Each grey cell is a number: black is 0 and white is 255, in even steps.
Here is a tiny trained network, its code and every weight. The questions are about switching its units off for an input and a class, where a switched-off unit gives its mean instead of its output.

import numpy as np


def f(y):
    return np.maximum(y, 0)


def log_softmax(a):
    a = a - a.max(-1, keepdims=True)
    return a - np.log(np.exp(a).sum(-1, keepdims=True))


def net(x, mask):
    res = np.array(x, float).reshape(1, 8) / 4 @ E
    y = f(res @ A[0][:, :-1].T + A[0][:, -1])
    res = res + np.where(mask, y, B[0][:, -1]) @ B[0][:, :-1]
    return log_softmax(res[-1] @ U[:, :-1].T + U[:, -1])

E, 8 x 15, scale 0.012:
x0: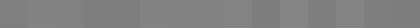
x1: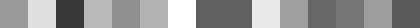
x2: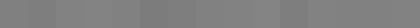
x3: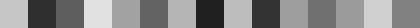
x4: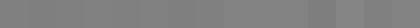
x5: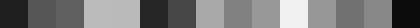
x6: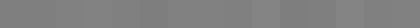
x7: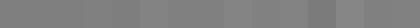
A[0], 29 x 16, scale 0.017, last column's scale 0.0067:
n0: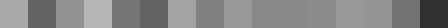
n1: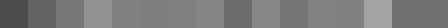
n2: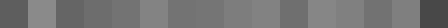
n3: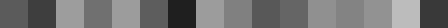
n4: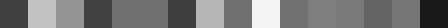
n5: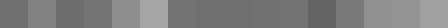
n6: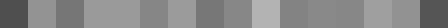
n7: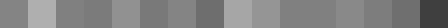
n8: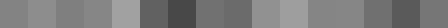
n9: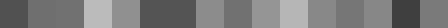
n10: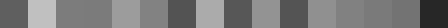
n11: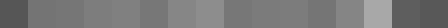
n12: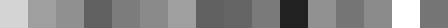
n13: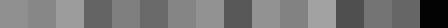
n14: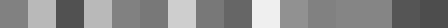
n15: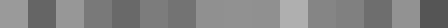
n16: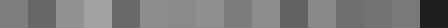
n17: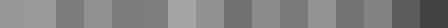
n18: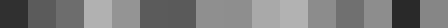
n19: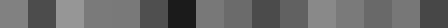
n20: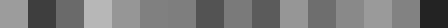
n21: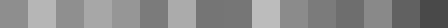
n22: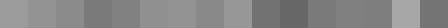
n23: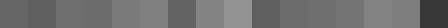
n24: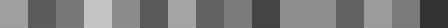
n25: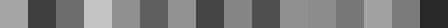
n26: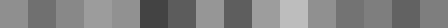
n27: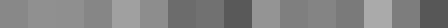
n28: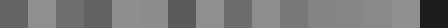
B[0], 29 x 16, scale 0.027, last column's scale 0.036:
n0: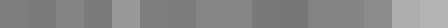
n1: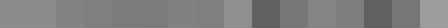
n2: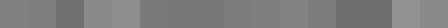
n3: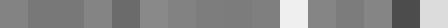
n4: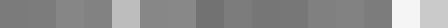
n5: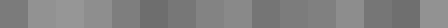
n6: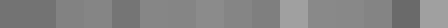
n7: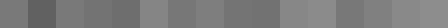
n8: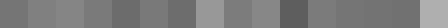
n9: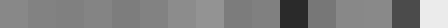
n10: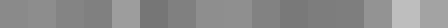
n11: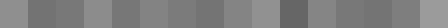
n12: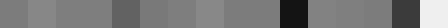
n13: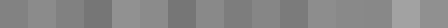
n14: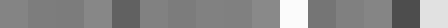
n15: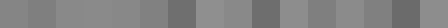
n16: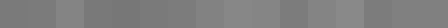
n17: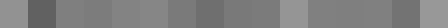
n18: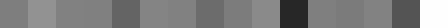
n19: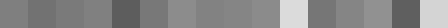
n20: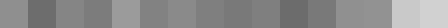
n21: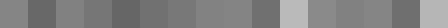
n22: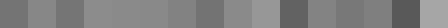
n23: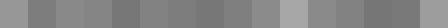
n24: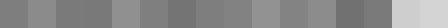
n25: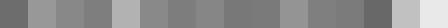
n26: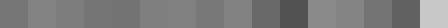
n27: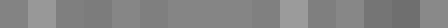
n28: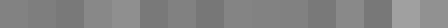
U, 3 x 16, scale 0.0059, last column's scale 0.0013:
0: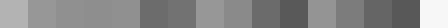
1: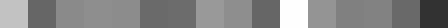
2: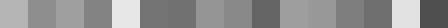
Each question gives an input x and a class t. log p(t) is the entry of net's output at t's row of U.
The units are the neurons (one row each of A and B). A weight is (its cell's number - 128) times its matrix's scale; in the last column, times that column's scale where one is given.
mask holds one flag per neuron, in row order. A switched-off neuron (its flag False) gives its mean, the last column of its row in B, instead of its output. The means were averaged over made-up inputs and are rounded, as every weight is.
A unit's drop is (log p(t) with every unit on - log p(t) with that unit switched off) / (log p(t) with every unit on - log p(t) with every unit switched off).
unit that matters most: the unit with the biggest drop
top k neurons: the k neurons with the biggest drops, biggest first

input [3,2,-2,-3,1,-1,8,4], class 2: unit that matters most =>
n3
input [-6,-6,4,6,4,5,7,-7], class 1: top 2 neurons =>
n3, n19
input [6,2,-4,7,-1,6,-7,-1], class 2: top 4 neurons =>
n25, n24, n12, n20
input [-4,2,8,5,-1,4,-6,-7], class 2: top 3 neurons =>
n12, n25, n24
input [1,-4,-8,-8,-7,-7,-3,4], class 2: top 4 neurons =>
n4, n18, n9, n10
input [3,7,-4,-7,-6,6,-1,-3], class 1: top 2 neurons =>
n14, n21
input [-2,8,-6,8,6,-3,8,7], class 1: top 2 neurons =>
n14, n21
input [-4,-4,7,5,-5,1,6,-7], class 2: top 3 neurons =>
n14, n25, n20
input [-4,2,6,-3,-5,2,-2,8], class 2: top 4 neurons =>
n12, n4, n3, n19
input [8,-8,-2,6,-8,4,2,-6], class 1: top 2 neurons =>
n3, n19
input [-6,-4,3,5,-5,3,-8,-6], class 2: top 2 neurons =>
n14, n25
